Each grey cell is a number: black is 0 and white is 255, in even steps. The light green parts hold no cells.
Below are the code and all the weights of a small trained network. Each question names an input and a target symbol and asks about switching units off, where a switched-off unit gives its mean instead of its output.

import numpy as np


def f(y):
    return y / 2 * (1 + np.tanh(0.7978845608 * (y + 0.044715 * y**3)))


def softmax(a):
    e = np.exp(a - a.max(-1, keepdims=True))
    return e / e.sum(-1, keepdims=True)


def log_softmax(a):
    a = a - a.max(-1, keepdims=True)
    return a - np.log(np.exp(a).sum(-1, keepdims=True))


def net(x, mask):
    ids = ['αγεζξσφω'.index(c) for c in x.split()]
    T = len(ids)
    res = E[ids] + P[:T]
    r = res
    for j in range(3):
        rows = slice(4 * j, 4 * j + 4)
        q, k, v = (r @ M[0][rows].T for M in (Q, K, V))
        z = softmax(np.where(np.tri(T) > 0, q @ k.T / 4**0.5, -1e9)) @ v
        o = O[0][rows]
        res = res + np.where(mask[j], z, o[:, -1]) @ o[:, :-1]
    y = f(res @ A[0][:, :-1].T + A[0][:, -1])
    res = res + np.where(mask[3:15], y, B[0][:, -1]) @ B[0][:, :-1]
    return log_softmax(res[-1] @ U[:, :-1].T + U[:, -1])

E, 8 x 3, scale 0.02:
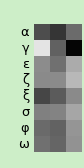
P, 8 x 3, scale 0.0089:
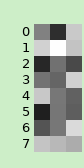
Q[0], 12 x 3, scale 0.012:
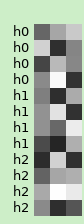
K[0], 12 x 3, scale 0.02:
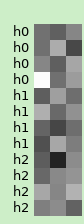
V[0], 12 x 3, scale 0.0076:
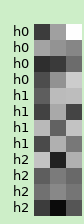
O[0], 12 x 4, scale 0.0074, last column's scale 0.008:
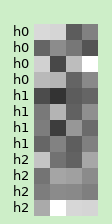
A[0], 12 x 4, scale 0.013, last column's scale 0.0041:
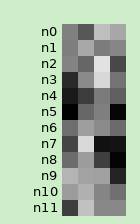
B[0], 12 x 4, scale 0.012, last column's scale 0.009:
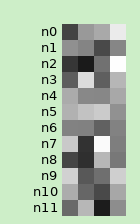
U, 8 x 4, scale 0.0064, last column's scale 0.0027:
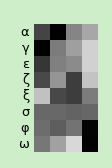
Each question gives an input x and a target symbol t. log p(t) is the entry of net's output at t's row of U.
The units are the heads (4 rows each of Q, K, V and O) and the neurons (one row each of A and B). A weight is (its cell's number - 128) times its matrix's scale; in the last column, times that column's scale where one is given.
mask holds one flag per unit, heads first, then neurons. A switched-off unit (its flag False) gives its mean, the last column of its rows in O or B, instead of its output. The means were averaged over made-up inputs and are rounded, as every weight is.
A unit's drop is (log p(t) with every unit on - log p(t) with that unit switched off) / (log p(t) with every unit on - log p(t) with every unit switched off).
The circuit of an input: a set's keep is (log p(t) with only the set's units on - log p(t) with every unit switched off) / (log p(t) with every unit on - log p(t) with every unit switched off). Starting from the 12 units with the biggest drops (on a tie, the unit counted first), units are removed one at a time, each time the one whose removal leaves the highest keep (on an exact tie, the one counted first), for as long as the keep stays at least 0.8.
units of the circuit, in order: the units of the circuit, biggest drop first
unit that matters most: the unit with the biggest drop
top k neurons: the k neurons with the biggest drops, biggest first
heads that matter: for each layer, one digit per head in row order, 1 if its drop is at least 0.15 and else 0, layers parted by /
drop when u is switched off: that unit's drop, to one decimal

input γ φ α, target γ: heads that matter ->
101
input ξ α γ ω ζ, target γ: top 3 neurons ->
n9, n0, n10
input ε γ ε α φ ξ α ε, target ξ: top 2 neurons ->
n9, n2
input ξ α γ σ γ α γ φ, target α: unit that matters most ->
h0
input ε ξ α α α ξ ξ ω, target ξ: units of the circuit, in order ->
h0, n9
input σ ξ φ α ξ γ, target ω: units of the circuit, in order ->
h0, n5, n4, n2
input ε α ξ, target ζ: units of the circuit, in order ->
h2, n11, h1, n3
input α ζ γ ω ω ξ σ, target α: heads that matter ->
101
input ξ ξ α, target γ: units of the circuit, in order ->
h2, n3, h1, n9
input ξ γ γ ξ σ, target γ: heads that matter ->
100
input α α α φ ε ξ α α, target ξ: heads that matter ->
111
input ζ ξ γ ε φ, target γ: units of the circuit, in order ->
h0, n3, n9
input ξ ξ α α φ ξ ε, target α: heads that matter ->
100
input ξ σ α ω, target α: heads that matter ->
101
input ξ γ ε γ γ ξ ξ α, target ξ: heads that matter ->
100
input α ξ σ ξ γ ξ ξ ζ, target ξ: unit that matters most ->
h0
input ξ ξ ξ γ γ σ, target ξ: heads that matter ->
100
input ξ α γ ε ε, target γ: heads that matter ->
100
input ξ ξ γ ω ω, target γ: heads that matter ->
100
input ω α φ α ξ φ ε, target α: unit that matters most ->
n2
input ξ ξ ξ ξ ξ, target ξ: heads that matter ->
101
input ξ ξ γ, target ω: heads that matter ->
100
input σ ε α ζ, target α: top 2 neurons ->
n2, n3
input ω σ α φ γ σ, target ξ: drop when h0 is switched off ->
1.0
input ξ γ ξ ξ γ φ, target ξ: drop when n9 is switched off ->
0.2
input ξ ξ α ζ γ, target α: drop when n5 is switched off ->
-0.1
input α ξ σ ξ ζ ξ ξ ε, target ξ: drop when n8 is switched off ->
0.0
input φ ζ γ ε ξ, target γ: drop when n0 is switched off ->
0.1
